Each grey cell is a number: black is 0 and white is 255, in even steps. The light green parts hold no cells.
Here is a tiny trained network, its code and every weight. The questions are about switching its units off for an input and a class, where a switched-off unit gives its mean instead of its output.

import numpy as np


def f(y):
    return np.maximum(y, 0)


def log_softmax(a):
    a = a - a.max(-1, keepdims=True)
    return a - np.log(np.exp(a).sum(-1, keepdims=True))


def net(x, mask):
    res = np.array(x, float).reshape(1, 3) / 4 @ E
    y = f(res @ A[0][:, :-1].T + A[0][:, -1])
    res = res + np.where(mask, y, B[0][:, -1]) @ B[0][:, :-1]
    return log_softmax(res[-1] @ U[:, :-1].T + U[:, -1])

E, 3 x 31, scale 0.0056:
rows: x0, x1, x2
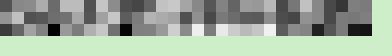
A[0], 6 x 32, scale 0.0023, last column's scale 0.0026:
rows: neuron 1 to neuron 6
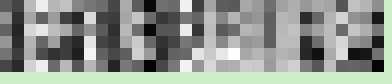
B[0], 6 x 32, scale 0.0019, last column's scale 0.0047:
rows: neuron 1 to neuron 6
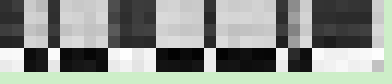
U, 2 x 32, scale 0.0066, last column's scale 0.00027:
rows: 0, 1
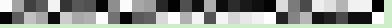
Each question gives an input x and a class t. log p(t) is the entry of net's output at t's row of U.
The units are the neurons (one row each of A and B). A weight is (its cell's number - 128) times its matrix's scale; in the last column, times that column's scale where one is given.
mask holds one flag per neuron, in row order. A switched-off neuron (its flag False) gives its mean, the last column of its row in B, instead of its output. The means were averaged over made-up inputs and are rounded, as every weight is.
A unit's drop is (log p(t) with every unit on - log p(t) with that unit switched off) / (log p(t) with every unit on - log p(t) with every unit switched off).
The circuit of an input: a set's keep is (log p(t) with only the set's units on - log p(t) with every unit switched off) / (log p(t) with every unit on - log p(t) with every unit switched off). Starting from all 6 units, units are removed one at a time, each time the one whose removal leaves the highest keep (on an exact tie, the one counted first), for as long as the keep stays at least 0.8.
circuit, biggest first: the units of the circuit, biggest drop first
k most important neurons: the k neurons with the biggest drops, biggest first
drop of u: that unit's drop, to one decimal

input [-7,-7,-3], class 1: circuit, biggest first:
(neuron 4; neuron 2)
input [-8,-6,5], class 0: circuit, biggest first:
(neuron 5)
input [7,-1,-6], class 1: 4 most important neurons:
(neuron 5; neuron 1; neuron 6; neuron 3)
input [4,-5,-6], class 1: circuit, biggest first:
(neuron 1; neuron 3)
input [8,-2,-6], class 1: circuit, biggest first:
(neuron 1; neuron 5)
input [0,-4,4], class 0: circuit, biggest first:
(neuron 5; neuron 6)
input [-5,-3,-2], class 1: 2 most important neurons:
(neuron 4; neuron 2)
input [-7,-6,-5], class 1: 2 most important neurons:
(neuron 4; neuron 2)
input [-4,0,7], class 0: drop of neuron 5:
0.5
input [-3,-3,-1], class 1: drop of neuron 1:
0.0
